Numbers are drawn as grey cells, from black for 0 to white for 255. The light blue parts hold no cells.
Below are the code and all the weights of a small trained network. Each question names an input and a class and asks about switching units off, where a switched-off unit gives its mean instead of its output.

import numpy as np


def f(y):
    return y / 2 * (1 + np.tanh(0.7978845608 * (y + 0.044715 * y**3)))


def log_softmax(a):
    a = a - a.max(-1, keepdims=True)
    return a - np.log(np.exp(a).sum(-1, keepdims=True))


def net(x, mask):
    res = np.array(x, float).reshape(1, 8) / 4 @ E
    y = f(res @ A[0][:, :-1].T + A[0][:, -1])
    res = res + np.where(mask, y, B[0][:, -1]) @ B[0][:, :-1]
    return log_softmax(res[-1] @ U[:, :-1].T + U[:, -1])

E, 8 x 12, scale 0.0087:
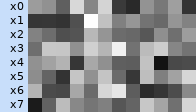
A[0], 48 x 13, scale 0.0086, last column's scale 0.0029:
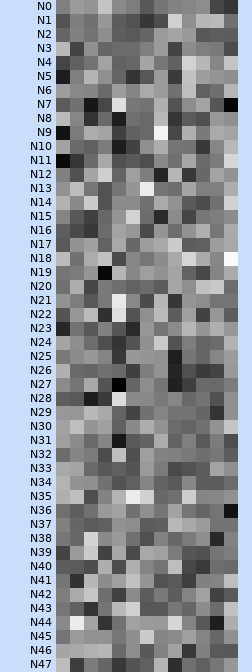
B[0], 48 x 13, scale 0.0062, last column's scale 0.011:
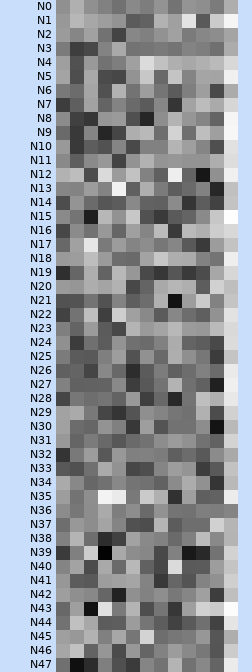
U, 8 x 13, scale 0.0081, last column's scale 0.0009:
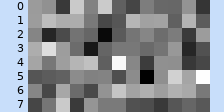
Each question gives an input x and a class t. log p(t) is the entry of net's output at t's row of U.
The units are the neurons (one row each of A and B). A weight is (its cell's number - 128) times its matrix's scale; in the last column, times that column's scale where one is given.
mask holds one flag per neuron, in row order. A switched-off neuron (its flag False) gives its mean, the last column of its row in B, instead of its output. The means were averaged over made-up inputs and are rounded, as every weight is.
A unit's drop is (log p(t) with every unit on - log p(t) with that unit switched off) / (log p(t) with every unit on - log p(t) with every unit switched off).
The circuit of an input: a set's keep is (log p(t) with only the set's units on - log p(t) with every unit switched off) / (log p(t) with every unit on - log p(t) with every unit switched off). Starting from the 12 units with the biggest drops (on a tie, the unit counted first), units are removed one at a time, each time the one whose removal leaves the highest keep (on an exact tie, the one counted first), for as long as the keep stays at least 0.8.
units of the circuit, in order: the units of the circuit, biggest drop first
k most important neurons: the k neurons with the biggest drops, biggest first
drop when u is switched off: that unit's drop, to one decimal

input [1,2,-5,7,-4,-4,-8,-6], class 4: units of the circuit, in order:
(N45)
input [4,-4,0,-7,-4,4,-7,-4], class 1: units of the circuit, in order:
(N1; N20)
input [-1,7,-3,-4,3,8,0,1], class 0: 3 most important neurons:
(N12; N40; N15)
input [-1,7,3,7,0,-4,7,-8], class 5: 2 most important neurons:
(N28; N7)
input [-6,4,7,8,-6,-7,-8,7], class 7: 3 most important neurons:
(N39; N22; N19)
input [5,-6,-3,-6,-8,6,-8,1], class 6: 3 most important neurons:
(N5; N9; N4)
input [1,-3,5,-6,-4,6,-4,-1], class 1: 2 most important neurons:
(N1; N20)
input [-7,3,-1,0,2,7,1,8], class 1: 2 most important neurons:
(N1; N20)
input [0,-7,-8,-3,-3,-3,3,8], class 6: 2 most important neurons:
(N9; N5)
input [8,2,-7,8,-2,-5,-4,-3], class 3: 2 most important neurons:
(N44; N38)
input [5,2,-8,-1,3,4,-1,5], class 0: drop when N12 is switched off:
0.1
